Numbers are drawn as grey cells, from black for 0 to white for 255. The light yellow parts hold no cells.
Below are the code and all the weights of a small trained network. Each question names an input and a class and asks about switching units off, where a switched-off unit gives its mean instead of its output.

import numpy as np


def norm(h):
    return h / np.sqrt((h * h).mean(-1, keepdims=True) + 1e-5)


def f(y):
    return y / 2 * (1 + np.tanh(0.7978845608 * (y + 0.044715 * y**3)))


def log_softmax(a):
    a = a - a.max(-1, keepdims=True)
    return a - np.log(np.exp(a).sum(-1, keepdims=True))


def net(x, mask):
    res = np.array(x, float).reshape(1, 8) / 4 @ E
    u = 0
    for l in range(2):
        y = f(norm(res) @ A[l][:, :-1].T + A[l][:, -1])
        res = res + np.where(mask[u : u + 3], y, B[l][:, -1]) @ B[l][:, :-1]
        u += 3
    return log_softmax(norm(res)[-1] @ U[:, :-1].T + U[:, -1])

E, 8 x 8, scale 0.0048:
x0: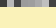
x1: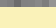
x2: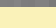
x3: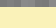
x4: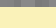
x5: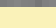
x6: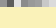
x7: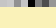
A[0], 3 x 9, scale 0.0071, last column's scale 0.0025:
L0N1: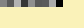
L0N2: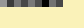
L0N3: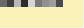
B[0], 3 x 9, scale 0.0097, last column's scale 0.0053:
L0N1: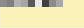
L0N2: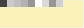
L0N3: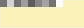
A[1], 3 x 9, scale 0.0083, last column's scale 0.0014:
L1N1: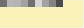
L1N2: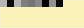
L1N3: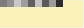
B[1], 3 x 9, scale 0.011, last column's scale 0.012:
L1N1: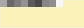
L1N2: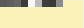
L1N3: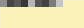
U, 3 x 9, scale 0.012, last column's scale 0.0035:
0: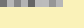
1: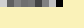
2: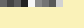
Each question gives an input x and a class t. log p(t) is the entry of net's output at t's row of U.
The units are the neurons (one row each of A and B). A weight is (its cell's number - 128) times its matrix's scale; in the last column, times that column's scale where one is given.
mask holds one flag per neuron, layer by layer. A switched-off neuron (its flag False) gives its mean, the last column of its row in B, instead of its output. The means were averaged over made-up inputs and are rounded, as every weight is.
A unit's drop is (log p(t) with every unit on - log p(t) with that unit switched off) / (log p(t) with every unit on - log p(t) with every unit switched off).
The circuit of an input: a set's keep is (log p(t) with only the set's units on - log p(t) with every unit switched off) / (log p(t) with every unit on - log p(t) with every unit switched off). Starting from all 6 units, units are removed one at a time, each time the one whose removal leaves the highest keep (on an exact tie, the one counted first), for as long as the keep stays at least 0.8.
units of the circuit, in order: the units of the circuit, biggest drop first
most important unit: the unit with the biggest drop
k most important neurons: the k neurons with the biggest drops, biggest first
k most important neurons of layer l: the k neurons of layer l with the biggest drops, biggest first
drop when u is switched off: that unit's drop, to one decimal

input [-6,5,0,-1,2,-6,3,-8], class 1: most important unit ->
L0N3
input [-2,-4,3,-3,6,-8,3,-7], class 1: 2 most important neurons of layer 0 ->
[L0N3 L0N1]
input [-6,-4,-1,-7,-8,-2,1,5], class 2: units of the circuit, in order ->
[L0N3 L1N2]
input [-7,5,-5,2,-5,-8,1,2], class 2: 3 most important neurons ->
[L1N3 L0N3 L0N1]
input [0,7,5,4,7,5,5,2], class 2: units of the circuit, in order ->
[L0N3 L0N2 L1N2]
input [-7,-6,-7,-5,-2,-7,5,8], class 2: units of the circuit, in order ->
[L1N2 L0N3]
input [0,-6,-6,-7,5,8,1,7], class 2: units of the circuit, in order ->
[L0N3 L0N2 L1N2]
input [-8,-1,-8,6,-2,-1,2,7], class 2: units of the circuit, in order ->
[L0N3 L1N2]
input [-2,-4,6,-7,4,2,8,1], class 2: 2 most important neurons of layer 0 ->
[L0N2 L0N1]
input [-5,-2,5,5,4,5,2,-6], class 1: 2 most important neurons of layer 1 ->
[L1N3 L1N1]
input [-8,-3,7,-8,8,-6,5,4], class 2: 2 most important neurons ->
[L1N2 L0N3]
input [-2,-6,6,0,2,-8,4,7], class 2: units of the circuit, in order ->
[L0N3 L0N2 L1N2]
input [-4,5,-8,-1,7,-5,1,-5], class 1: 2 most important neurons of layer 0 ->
[L0N1 L0N3]
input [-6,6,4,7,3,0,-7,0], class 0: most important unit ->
L0N2
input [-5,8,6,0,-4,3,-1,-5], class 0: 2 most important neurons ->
[L0N2 L0N3]
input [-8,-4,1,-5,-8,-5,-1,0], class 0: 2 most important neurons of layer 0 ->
[L0N2 L0N1]
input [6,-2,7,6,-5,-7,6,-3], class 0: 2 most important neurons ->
[L1N3 L0N1]
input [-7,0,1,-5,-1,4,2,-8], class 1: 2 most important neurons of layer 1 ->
[L1N3 L1N1]
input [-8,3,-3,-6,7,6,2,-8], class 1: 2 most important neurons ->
[L0N3 L1N3]
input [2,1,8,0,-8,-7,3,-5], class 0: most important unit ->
L1N3
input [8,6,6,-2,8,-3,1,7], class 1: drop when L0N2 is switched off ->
-0.1
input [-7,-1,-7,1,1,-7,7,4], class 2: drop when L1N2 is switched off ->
0.3
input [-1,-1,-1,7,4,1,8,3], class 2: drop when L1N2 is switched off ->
0.3
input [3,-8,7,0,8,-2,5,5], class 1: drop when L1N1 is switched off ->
0.0
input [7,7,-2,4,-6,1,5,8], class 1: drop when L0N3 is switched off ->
0.1
